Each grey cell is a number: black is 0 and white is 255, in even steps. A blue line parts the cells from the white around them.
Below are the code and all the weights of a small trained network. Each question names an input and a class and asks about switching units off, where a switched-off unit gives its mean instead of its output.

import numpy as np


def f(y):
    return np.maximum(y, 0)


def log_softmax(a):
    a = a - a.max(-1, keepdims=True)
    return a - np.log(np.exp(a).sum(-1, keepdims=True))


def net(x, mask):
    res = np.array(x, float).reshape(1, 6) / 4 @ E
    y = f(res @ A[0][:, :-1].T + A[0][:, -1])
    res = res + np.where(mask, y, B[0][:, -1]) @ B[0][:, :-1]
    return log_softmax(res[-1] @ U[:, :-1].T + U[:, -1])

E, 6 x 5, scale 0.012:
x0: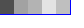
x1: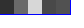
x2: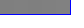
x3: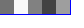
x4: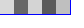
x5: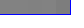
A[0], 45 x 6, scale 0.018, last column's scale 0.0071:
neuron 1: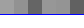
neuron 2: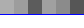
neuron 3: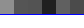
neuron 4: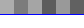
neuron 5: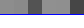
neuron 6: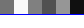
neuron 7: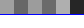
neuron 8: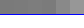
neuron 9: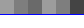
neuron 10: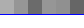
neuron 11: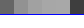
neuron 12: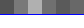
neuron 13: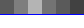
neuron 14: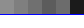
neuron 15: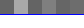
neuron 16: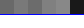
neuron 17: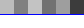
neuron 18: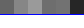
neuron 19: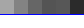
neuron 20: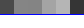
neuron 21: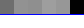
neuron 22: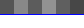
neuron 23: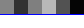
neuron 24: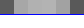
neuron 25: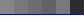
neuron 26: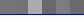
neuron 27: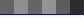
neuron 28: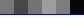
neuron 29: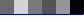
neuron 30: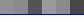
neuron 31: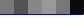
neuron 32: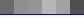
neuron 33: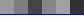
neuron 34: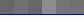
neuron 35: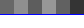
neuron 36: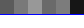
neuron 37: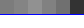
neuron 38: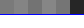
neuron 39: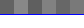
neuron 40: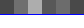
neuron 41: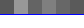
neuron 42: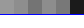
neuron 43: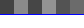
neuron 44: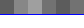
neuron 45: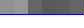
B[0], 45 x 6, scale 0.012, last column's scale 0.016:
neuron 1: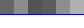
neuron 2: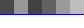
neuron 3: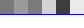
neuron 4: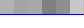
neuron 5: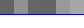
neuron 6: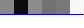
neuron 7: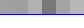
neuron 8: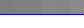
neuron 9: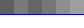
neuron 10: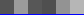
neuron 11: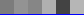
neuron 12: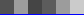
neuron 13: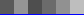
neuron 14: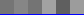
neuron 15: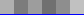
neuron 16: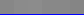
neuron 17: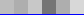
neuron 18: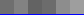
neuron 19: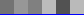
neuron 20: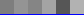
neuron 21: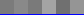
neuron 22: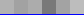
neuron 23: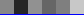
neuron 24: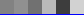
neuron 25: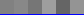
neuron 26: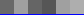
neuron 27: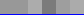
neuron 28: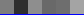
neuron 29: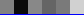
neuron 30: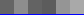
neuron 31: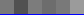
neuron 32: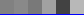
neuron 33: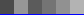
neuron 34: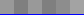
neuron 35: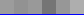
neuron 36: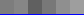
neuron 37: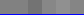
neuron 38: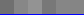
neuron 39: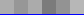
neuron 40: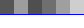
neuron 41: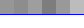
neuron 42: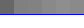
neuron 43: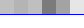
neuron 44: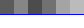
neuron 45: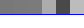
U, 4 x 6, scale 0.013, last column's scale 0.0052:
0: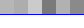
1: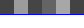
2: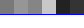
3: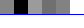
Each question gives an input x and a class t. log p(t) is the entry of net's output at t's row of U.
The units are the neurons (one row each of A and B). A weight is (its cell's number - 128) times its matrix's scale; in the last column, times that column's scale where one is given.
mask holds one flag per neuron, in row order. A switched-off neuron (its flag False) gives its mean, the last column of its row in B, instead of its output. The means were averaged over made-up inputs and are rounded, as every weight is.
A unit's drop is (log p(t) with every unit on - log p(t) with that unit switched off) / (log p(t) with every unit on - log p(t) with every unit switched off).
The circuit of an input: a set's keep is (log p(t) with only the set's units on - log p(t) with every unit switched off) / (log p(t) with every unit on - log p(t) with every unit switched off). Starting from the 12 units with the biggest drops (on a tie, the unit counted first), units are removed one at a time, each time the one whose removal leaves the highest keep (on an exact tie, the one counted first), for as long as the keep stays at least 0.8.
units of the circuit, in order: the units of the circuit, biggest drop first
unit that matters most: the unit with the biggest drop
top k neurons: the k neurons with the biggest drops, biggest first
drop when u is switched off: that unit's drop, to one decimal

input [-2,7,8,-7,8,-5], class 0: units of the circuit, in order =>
[neuron 17]
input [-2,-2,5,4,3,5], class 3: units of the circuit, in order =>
[neuron 43; neuron 6]
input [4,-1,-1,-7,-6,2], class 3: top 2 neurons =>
[neuron 23; neuron 28]
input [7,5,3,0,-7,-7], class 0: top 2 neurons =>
[neuron 43; neuron 22]
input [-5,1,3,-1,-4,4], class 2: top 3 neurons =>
[neuron 3; neuron 17; neuron 45]
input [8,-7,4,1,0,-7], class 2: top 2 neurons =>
[neuron 24; neuron 32]
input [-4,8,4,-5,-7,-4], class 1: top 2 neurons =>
[neuron 12; neuron 40]
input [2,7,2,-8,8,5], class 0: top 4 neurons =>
[neuron 17; neuron 6; neuron 7; neuron 29]
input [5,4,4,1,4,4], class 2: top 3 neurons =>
[neuron 24; neuron 43; neuron 11]
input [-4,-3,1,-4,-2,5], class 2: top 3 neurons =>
[neuron 6; neuron 29; neuron 3]
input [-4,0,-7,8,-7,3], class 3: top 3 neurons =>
[neuron 6; neuron 29; neuron 17]
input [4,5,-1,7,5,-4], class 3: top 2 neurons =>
[neuron 6; neuron 29]
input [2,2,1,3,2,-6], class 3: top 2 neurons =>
[neuron 43; neuron 3]
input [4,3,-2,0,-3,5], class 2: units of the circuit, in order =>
[neuron 24]
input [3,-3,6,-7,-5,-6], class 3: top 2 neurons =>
[neuron 23; neuron 28]
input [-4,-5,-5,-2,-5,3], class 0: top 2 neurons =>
[neuron 43; neuron 12]
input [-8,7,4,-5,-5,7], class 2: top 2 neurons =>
[neuron 3; neuron 19]
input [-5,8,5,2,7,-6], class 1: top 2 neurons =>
[neuron 40; neuron 12]
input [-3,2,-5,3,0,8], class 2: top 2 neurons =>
[neuron 23; neuron 3]
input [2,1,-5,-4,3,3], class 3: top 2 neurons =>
[neuron 43; neuron 22]
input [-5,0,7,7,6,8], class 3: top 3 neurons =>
[neuron 6; neuron 29; neuron 43]
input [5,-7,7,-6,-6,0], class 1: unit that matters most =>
neuron 2
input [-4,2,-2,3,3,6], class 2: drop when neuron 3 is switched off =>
0.2
